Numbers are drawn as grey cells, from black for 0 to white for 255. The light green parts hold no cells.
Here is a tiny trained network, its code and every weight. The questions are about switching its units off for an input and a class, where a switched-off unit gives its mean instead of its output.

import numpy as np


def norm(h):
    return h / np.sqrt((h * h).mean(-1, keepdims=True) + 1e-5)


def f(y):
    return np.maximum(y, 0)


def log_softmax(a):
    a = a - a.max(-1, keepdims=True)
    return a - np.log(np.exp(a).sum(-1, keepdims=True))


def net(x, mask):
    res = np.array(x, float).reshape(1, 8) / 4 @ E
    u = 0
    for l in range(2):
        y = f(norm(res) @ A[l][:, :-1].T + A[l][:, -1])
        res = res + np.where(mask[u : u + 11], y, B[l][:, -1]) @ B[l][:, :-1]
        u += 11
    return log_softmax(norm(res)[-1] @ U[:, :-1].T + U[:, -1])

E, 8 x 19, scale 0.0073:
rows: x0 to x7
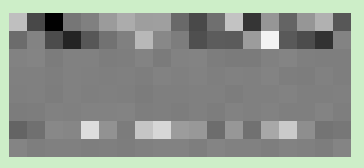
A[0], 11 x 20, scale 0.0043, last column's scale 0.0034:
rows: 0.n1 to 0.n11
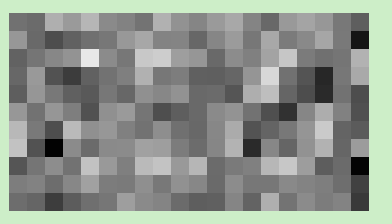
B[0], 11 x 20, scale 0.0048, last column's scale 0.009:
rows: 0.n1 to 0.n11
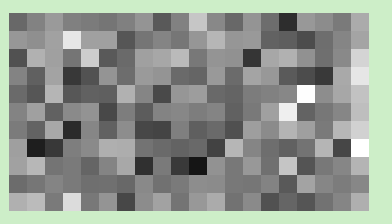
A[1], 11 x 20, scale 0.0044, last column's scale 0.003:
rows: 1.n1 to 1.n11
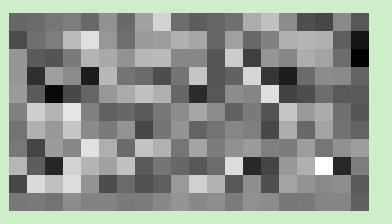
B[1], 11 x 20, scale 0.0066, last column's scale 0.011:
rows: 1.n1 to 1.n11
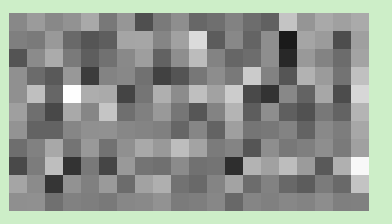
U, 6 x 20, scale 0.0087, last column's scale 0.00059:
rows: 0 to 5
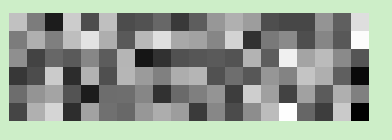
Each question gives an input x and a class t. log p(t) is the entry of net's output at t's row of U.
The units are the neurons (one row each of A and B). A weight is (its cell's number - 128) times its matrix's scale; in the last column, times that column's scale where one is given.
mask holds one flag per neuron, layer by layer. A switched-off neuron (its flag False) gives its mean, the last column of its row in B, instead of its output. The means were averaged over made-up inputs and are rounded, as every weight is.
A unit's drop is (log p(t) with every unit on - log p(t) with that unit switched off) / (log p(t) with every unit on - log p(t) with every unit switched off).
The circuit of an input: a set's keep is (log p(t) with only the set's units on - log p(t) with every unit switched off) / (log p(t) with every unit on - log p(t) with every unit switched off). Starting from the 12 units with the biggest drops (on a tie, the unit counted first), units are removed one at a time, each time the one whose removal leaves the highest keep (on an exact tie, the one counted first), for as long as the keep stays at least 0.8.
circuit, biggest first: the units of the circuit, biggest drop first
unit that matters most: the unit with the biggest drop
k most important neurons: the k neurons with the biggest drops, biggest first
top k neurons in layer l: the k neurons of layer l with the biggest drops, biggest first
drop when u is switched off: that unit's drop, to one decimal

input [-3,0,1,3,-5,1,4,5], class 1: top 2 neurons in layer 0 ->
(0.n4 0.n7)
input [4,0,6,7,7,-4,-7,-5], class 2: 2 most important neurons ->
(1.n9 0.n4)
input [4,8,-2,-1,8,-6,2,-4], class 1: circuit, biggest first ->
(1.n5)
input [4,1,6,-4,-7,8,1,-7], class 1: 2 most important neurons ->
(1.n5 0.n5)
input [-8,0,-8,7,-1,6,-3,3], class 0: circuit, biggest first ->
(1.n9 1.n10)
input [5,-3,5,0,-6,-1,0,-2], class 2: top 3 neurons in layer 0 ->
(0.n7 0.n3 0.n8)
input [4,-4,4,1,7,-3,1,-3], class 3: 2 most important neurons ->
(0.n9 1.n3)
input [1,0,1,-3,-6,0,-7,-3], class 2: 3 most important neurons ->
(0.n4 0.n6 1.n5)
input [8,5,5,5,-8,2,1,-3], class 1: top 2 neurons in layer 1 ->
(1.n5 1.n4)
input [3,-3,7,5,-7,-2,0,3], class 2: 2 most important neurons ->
(0.n7 0.n3)
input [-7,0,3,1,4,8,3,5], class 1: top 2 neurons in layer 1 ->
(1.n9 1.n10)
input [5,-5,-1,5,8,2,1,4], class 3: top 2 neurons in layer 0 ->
(0.n9 0.n4)
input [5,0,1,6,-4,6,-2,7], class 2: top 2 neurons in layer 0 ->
(0.n4 0.n7)
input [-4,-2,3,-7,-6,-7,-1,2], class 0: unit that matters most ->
0.n3
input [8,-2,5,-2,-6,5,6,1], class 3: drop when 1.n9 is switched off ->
0.3
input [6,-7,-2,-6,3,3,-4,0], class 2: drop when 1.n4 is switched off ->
0.0
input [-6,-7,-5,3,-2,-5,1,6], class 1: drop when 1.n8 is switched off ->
0.1
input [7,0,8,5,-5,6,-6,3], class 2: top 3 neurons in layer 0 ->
(0.n4 0.n7 0.n6)
